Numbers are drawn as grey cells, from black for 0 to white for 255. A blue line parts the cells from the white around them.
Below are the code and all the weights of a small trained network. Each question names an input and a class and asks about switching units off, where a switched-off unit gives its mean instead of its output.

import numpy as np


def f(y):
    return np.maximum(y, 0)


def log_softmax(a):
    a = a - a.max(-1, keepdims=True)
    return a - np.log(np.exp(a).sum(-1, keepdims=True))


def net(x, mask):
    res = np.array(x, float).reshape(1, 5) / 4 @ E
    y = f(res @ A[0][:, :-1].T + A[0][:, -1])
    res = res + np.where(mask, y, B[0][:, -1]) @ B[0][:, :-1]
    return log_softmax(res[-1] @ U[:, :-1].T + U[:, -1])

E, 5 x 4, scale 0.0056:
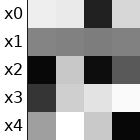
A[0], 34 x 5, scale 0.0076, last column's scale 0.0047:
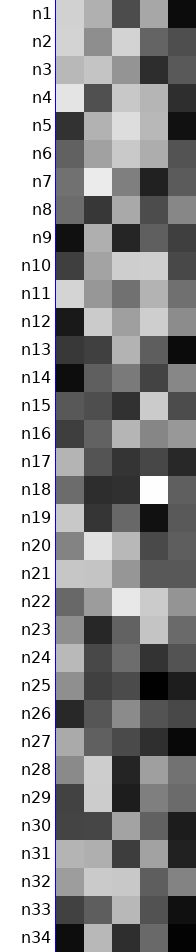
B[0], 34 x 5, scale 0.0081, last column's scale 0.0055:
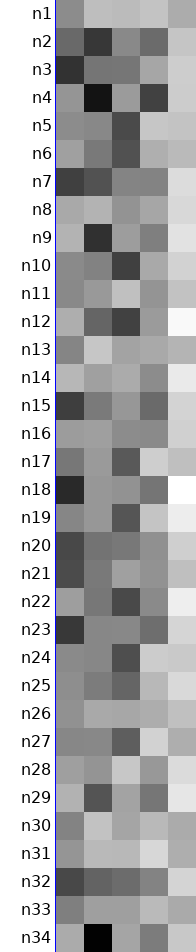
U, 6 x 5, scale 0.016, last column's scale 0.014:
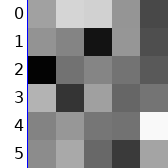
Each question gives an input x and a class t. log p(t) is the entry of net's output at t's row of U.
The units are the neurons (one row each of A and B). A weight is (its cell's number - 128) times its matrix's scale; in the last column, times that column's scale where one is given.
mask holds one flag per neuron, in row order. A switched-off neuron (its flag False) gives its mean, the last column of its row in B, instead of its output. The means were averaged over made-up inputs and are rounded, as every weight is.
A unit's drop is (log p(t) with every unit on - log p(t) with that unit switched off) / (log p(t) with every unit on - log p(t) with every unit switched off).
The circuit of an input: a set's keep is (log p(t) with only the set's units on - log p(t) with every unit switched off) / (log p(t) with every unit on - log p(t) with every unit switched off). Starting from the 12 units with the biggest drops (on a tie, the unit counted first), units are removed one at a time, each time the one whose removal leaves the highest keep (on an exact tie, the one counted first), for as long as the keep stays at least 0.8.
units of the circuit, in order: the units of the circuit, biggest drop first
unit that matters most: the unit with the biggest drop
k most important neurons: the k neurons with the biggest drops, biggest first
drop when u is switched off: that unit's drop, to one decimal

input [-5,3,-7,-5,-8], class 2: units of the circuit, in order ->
[n23; n18]
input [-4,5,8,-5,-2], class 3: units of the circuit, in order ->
[n34; n9]
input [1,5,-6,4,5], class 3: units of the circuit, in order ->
[n4; n2]
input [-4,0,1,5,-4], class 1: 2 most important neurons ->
[n12; n10]
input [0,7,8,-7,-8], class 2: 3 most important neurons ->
[n18; n15; n23]
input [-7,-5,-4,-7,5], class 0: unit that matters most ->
n8
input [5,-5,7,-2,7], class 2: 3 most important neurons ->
[n7; n3; n20]
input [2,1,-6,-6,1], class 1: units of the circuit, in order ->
[n19; n24]
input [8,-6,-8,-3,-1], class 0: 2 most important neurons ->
[n1; n11]
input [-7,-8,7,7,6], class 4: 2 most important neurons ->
[n12; n7]
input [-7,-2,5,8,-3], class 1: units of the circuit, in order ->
[n12; n5]
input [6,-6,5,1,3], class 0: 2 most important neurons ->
[n28; n31]
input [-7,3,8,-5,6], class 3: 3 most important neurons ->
[n34; n9; n7]
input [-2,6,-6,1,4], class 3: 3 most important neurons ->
[n4; n18; n2]
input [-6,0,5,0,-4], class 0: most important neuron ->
[n14]
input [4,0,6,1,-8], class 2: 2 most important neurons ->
[n18; n15]
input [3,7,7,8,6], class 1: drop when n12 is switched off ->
0.3
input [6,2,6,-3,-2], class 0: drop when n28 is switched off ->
0.2
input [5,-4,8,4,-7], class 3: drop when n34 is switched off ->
0.3
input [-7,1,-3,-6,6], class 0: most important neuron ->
[n8]
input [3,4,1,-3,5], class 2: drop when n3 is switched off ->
0.2
